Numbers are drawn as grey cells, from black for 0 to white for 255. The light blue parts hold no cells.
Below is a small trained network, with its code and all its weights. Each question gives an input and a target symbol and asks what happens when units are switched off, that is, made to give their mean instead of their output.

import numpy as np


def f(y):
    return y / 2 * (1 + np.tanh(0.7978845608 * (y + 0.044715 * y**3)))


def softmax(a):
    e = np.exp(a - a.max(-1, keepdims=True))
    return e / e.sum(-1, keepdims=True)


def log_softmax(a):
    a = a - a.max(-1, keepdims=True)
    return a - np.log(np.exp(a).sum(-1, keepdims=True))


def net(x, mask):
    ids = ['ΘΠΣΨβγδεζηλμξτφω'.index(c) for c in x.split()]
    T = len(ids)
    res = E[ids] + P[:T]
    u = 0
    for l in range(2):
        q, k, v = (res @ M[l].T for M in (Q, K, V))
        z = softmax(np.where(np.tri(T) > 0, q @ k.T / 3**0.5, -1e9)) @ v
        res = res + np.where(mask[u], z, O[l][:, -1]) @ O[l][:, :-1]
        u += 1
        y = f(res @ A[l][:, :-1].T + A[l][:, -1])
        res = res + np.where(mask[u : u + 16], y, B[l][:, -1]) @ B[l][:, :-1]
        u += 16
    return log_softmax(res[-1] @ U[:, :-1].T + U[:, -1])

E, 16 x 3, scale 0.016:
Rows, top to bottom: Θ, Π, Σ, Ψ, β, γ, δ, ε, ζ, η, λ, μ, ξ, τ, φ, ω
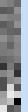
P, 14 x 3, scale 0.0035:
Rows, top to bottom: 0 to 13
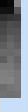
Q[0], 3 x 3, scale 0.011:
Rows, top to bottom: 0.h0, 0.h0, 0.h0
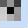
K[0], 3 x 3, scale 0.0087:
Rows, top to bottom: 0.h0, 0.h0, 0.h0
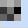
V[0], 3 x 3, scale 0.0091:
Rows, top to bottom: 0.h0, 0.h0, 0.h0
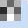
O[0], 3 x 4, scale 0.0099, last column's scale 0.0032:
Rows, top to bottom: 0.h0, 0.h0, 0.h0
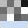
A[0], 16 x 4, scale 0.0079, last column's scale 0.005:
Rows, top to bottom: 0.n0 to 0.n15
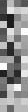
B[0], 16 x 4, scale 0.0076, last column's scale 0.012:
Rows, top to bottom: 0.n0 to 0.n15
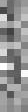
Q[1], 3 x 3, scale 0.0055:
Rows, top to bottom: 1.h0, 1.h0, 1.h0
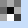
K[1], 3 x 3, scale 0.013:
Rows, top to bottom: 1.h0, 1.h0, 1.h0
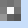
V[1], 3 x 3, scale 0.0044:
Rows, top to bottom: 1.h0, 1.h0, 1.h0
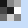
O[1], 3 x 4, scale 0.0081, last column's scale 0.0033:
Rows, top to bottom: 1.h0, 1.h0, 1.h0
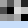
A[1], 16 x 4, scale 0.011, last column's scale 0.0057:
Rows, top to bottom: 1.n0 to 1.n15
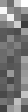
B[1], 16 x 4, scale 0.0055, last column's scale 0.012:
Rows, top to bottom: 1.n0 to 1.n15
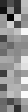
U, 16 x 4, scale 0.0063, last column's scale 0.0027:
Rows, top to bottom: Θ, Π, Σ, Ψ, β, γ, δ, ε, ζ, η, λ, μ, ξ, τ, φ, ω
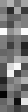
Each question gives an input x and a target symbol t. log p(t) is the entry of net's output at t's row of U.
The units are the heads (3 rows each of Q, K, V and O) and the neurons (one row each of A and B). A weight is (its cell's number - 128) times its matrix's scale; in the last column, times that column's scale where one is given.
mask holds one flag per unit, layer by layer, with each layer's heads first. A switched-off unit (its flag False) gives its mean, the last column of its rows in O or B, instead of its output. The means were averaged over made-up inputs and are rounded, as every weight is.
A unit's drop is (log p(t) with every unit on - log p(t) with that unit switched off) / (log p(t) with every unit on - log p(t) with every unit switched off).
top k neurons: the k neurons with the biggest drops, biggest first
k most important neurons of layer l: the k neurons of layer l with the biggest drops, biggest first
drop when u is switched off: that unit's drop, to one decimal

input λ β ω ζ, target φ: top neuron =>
1.n1
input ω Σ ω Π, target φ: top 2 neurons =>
1.n1, 0.n9
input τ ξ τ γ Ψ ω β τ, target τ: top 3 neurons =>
1.n0, 0.n4, 0.n1
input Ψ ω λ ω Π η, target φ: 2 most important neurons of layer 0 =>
0.n2, 0.n9
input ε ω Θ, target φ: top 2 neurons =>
1.n1, 0.n9
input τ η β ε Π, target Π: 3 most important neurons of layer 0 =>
0.n1, 0.n12, 0.n4
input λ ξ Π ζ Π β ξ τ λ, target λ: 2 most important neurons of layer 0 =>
0.n2, 0.n8
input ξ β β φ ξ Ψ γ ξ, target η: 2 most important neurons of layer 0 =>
0.n2, 0.n4
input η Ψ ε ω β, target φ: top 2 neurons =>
1.n1, 0.n2
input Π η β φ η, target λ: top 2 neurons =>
0.n9, 0.n2
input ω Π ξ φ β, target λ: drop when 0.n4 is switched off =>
0.1
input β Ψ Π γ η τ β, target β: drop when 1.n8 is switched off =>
0.1
